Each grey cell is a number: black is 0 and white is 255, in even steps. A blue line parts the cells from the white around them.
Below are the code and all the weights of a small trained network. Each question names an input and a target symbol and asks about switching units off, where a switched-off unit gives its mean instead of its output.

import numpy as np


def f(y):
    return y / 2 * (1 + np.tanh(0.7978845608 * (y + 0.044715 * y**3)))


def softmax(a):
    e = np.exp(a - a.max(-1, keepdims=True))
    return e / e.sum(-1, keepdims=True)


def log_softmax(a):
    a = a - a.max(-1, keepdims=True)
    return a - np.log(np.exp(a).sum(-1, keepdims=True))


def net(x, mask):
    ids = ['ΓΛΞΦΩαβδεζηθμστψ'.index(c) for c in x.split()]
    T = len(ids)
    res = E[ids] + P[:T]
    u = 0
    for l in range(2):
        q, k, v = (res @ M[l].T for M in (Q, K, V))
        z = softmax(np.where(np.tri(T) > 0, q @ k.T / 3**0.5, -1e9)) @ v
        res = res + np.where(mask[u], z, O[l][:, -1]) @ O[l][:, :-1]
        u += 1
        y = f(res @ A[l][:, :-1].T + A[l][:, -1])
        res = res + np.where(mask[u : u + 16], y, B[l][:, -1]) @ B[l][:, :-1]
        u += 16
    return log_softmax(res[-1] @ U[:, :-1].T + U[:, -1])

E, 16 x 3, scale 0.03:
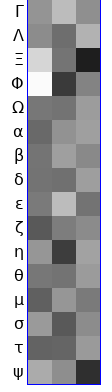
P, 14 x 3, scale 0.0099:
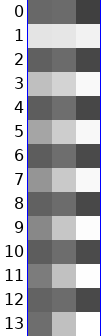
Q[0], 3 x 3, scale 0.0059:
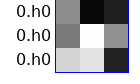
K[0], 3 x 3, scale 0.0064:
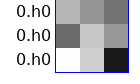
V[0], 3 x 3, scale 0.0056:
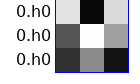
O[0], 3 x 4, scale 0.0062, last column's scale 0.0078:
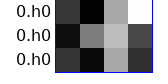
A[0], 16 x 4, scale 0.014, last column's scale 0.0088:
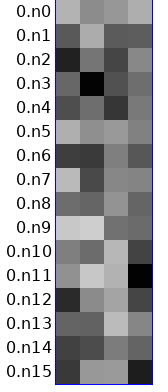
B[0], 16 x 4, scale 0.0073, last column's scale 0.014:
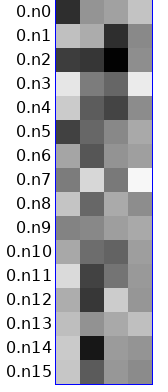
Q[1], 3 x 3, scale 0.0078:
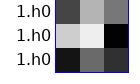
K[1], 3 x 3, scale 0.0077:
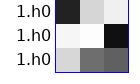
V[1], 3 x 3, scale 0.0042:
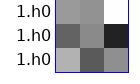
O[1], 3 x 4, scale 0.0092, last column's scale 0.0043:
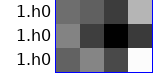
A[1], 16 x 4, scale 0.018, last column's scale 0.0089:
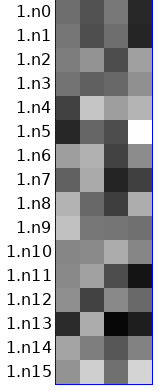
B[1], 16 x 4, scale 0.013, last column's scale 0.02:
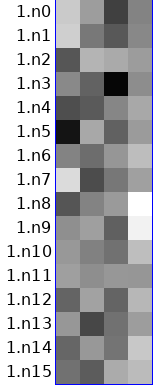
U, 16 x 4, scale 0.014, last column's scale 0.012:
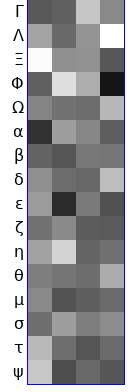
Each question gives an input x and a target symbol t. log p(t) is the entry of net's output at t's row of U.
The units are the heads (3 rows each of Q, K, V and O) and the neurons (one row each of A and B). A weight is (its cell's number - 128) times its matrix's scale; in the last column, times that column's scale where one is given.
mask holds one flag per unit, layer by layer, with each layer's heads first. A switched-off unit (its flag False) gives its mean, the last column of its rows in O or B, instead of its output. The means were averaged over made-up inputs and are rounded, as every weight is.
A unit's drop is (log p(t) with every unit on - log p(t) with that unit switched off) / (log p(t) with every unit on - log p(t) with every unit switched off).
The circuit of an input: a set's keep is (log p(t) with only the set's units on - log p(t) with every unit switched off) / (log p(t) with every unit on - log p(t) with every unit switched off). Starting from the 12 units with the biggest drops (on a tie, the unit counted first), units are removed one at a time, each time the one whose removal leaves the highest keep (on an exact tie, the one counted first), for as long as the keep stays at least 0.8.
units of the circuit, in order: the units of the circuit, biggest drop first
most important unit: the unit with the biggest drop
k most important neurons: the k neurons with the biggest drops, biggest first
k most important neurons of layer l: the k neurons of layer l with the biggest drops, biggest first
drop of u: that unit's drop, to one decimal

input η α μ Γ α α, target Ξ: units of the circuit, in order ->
1.n8, 1.n5
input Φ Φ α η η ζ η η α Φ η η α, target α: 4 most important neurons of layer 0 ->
0.n3, 0.n2, 0.n11, 0.n13
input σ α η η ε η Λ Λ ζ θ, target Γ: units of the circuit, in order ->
0.n3, 1.n9
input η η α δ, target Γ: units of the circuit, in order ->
0.n3, 1.n9
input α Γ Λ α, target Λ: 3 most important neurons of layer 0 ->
0.n11, 0.n3, 0.n7
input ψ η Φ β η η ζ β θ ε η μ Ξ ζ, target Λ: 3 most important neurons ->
1.n8, 0.n0, 0.n15
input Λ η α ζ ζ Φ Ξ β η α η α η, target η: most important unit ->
1.n9
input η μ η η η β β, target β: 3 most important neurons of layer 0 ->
0.n3, 0.n2, 0.n7
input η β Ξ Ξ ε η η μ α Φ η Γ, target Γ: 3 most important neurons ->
0.n3, 0.n0, 1.n4
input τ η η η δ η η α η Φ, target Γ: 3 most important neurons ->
0.n0, 0.n7, 0.n5
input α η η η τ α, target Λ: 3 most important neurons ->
0.n11, 0.n7, 1.n8
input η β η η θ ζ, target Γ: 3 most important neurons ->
0.n3, 1.n9, 1.n4
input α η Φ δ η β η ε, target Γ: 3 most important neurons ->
0.n3, 1.n15, 1.n4
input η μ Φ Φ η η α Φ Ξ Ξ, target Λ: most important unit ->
1.n7
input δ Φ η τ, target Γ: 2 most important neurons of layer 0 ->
0.n3, 0.n11
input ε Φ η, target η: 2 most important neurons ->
1.n9, 0.n3
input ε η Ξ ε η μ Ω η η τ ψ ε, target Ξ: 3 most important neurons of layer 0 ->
0.n11, 0.n1, 0.n15
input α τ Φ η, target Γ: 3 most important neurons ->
0.n3, 0.n0, 1.n9
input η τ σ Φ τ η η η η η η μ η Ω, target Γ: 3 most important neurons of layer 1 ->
1.n9, 1.n4, 1.n7
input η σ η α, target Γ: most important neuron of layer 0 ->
0.n3
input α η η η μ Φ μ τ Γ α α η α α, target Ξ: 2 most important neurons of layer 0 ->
0.n11, 0.n15
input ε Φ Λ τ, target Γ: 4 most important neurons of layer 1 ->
1.n9, 1.n4, 1.n7, 1.n3
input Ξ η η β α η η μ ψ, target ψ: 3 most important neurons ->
1.n7, 1.n13, 1.n3
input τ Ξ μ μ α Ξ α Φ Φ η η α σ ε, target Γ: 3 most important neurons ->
0.n3, 1.n15, 0.n14
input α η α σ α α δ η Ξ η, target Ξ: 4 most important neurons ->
1.n8, 0.n13, 0.n10, 1.n5
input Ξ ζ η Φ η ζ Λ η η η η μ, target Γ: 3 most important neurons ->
0.n3, 1.n9, 1.n4
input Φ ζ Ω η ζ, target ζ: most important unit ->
0.n2
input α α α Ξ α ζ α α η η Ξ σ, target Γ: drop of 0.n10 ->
0.0
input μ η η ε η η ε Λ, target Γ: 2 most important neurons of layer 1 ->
1.n4, 1.n9
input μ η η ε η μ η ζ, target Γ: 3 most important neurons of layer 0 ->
0.n3, 0.n4, 0.n1
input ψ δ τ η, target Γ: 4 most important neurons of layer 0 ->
0.n3, 0.n0, 0.n11, 0.n14
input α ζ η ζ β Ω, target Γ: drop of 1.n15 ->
-0.1
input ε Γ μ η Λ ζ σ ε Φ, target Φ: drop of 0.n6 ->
0.0
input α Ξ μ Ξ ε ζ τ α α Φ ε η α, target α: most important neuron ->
0.n3
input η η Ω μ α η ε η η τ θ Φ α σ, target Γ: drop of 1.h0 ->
0.1
